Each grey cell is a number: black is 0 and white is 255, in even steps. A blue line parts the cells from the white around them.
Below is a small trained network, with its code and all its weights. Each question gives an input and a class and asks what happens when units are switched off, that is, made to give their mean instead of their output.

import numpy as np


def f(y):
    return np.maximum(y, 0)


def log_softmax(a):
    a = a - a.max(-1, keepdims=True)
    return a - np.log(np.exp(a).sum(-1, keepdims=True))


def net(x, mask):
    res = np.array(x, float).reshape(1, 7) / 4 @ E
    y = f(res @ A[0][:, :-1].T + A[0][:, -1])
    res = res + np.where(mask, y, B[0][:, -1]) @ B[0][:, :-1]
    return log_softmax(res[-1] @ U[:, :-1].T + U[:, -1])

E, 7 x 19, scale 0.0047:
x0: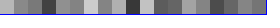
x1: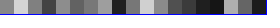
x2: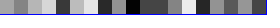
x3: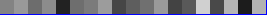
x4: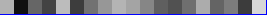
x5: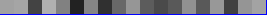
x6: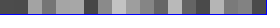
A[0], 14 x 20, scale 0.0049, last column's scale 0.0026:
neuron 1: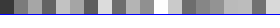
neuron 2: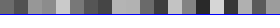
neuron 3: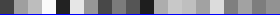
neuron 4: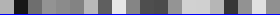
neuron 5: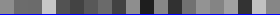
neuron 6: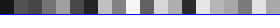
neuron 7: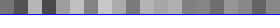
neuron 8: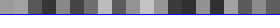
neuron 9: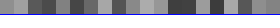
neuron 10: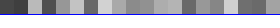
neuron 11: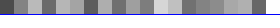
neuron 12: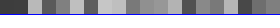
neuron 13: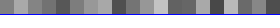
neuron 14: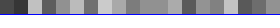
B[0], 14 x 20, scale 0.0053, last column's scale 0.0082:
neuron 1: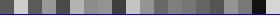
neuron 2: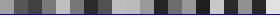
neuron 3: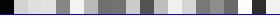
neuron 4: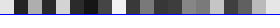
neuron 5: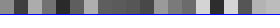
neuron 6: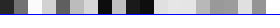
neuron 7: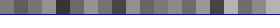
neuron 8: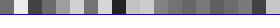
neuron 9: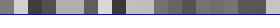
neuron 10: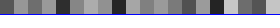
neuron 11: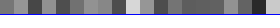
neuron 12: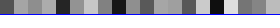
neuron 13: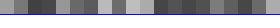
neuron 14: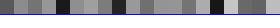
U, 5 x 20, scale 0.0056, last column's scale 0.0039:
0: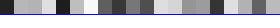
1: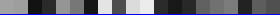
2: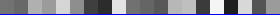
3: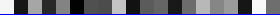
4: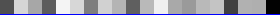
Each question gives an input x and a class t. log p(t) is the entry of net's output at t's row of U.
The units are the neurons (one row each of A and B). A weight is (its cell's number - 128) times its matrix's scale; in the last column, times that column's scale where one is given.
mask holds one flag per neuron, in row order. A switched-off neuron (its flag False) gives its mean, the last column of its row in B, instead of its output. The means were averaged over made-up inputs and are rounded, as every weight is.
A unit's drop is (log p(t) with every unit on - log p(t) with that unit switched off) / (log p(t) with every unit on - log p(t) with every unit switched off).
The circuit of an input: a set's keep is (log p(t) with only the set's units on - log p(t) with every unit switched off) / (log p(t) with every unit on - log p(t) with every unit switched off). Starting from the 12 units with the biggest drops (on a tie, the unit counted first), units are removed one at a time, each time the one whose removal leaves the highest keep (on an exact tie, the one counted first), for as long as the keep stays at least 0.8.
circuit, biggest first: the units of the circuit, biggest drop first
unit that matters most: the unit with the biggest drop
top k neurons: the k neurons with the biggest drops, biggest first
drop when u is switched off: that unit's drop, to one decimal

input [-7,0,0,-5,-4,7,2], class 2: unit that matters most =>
neuron 2
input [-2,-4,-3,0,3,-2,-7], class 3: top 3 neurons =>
(neuron 3; neuron 4; neuron 12)
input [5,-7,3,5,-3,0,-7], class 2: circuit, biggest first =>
(neuron 4; neuron 12)
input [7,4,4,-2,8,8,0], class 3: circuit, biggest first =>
(neuron 3; neuron 1)
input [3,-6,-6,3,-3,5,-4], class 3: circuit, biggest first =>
(neuron 3; neuron 4)
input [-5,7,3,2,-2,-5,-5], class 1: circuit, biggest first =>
(neuron 6; neuron 13)
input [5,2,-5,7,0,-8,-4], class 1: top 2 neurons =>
(neuron 13; neuron 9)
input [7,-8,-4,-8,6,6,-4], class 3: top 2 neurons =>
(neuron 4; neuron 3)
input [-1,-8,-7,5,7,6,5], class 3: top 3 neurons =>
(neuron 4; neuron 3; neuron 5)
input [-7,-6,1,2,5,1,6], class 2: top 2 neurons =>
(neuron 4; neuron 2)
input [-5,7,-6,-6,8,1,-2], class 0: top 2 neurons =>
(neuron 6; neuron 4)
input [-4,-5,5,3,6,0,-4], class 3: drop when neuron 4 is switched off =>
0.2
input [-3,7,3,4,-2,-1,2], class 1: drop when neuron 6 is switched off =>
0.4
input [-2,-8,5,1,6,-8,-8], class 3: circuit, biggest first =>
(neuron 4)
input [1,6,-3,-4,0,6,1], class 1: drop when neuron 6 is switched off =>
0.1
